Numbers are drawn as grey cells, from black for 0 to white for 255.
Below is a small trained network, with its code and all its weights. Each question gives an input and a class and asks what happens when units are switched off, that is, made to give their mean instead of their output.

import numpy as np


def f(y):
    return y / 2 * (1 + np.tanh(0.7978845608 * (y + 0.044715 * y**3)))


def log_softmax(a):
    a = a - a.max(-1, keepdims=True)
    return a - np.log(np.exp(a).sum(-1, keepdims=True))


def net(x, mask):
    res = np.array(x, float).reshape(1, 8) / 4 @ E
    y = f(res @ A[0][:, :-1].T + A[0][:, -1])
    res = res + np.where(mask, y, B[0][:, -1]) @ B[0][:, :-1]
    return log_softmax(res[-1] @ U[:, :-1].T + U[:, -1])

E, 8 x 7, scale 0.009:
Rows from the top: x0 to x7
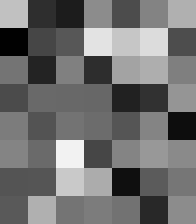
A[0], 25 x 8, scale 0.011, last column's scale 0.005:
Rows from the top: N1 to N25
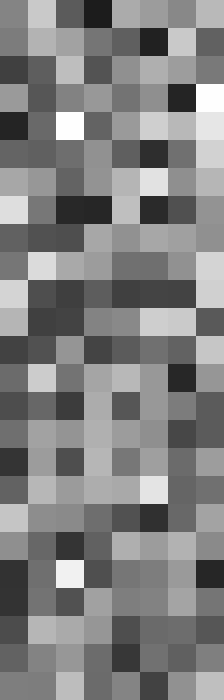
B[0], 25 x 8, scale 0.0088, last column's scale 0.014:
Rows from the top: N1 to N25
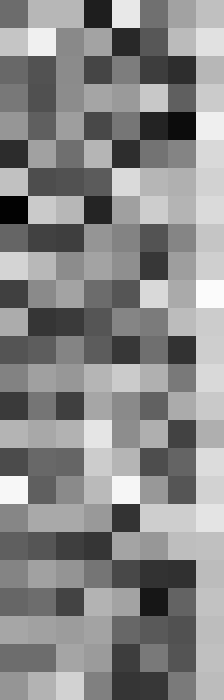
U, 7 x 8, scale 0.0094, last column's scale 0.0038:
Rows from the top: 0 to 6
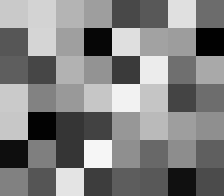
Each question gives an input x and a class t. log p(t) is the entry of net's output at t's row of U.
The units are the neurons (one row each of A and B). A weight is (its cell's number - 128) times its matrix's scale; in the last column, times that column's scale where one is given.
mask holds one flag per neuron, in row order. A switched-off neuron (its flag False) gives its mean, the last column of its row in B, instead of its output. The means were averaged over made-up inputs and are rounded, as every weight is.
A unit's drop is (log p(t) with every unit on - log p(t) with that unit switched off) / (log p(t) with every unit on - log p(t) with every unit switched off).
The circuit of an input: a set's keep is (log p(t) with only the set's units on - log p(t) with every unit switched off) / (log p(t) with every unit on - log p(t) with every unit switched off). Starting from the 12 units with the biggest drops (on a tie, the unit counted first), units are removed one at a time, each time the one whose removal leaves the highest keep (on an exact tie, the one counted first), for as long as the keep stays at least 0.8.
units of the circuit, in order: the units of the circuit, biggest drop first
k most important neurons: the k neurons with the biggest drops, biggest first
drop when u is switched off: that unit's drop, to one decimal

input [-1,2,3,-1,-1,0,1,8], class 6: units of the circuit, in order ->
[N15 N19]
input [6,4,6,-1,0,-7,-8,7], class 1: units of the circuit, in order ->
[N8]
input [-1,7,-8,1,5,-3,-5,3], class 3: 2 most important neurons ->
[N18 N14]
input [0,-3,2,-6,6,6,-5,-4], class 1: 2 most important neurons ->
[N8 N1]
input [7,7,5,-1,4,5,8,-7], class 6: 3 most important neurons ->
[N5 N3 N13]
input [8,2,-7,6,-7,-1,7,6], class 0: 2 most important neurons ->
[N2 N10]
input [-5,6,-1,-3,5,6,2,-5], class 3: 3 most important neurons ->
[N18 N14 N16]
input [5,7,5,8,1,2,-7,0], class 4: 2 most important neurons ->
[N12 N20]
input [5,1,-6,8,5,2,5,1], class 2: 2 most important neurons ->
[N11 N19]
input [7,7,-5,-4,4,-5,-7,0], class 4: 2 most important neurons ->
[N7 N12]
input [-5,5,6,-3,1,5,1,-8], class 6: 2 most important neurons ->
[N5 N3]
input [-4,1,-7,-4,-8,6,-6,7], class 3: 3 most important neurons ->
[N18 N14 N19]
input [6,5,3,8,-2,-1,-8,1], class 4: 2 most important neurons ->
[N12 N20]
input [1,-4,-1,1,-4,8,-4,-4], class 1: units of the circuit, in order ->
[N1]
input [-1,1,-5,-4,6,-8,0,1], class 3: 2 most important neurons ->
[N14 N16]
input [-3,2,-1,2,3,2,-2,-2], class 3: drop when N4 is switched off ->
0.1
